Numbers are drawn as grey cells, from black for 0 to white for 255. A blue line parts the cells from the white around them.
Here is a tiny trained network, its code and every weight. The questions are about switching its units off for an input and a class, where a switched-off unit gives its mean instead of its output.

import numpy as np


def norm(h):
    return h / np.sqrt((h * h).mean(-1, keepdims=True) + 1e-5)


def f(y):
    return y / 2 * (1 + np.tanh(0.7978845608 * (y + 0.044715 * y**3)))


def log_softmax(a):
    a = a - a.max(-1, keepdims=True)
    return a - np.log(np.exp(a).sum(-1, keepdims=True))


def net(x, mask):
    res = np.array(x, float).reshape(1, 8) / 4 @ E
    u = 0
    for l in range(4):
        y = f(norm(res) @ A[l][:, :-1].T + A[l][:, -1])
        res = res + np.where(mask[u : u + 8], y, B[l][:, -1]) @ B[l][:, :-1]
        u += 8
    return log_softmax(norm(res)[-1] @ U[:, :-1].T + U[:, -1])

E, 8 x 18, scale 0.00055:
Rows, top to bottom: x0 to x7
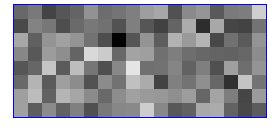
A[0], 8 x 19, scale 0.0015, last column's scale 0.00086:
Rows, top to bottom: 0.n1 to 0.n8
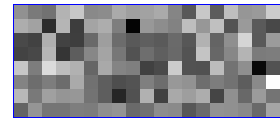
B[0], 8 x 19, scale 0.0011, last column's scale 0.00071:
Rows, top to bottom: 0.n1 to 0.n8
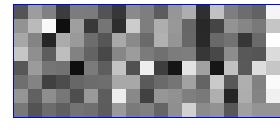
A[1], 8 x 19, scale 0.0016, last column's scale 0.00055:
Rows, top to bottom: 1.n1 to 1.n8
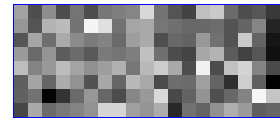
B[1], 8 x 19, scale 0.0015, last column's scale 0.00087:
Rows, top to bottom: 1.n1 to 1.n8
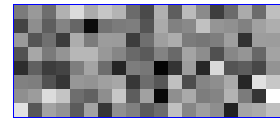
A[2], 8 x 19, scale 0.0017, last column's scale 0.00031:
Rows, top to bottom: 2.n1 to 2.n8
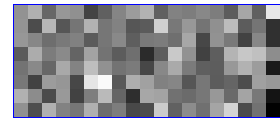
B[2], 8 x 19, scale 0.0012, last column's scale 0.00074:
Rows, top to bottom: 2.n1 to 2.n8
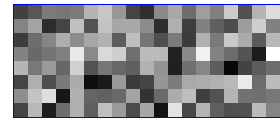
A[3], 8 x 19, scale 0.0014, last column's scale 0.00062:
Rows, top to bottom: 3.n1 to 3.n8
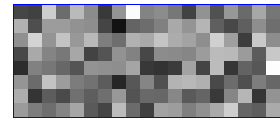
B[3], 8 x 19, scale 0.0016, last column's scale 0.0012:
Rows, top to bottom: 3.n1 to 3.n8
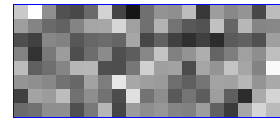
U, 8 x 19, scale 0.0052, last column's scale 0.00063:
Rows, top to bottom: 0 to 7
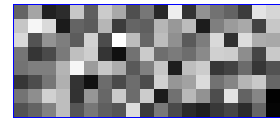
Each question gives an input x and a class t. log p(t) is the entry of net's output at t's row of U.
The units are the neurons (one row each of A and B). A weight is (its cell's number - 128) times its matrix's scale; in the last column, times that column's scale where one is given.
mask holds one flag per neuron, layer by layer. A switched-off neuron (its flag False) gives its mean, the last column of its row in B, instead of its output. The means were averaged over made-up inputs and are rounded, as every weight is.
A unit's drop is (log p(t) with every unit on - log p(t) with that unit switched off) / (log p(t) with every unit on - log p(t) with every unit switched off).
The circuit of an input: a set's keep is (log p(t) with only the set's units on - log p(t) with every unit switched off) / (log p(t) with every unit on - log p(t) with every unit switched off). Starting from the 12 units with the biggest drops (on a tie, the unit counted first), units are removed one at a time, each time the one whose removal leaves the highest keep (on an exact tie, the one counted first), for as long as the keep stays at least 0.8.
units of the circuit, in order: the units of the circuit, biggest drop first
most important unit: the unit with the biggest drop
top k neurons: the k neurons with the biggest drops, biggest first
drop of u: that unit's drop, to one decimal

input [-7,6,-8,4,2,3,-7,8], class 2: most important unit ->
1.n8
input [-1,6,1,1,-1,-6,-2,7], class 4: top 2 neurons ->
[1.n1 1.n4]
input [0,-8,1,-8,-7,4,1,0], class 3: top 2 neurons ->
[1.n5 3.n1]
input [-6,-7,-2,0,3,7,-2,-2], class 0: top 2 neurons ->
[1.n6 1.n3]
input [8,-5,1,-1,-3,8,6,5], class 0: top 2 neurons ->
[1.n6 0.n5]
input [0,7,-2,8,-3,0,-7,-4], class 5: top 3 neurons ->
[2.n6 1.n5 0.n1]
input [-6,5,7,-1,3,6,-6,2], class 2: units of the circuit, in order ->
[3.n6 3.n2 1.n5]
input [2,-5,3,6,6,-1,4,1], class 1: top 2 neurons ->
[3.n1 0.n1]
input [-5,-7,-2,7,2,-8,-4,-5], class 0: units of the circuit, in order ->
[2.n8 2.n2]
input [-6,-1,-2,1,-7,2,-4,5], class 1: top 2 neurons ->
[0.n2 2.n7]
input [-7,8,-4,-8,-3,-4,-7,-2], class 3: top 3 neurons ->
[3.n5 1.n2 2.n6]
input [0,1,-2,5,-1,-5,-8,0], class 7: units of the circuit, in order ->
[0.n4 3.n7]
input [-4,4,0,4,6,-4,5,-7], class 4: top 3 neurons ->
[2.n4 0.n2 1.n5]
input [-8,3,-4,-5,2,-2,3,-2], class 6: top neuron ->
[0.n5]
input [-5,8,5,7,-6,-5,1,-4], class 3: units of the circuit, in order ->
[3.n5 3.n1 2.n6]
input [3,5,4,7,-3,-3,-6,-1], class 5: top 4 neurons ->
[2.n6 1.n5 1.n8 0.n1]
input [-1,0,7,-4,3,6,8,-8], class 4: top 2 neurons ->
[2.n4 1.n8]
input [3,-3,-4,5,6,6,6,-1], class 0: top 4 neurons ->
[1.n6 0.n2 1.n3 3.n7]
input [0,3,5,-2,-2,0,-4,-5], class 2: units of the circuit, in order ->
[3.n2 3.n6]
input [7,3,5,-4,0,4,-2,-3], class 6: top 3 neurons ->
[1.n7 1.n8 2.n6]
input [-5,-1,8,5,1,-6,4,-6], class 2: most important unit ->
1.n6
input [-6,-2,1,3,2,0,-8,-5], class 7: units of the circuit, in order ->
[0.n3 3.n7]
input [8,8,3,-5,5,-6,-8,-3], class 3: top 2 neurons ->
[3.n5 0.n5]
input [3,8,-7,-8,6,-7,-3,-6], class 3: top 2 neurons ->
[3.n5 1.n6]
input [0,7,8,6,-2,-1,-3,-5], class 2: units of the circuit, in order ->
[3.n2 1.n5 3.n6]
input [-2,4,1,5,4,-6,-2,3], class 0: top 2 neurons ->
[2.n8 2.n2]
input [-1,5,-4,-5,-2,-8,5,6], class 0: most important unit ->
2.n8
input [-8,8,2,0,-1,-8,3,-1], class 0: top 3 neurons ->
[2.n8 2.n2 1.n5]
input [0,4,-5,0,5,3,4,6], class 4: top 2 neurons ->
[1.n1 0.n2]
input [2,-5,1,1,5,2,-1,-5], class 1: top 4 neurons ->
[0.n1 3.n1 1.n1 1.n4]
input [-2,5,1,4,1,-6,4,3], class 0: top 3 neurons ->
[2.n8 2.n2 1.n5]
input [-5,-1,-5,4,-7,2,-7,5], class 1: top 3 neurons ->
[2.n7 0.n2 3.n3]
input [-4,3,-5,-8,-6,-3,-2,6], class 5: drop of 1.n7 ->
0.2
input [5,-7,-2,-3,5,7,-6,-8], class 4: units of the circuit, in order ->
[2.n4]
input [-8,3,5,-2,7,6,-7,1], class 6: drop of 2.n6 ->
-0.1
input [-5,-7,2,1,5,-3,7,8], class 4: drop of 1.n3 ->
-0.1
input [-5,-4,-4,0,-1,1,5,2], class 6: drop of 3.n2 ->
0.2
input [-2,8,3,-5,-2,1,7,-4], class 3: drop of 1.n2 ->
0.1
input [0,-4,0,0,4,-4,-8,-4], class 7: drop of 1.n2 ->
0.0
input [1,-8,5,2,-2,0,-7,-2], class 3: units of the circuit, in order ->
[1.n5]
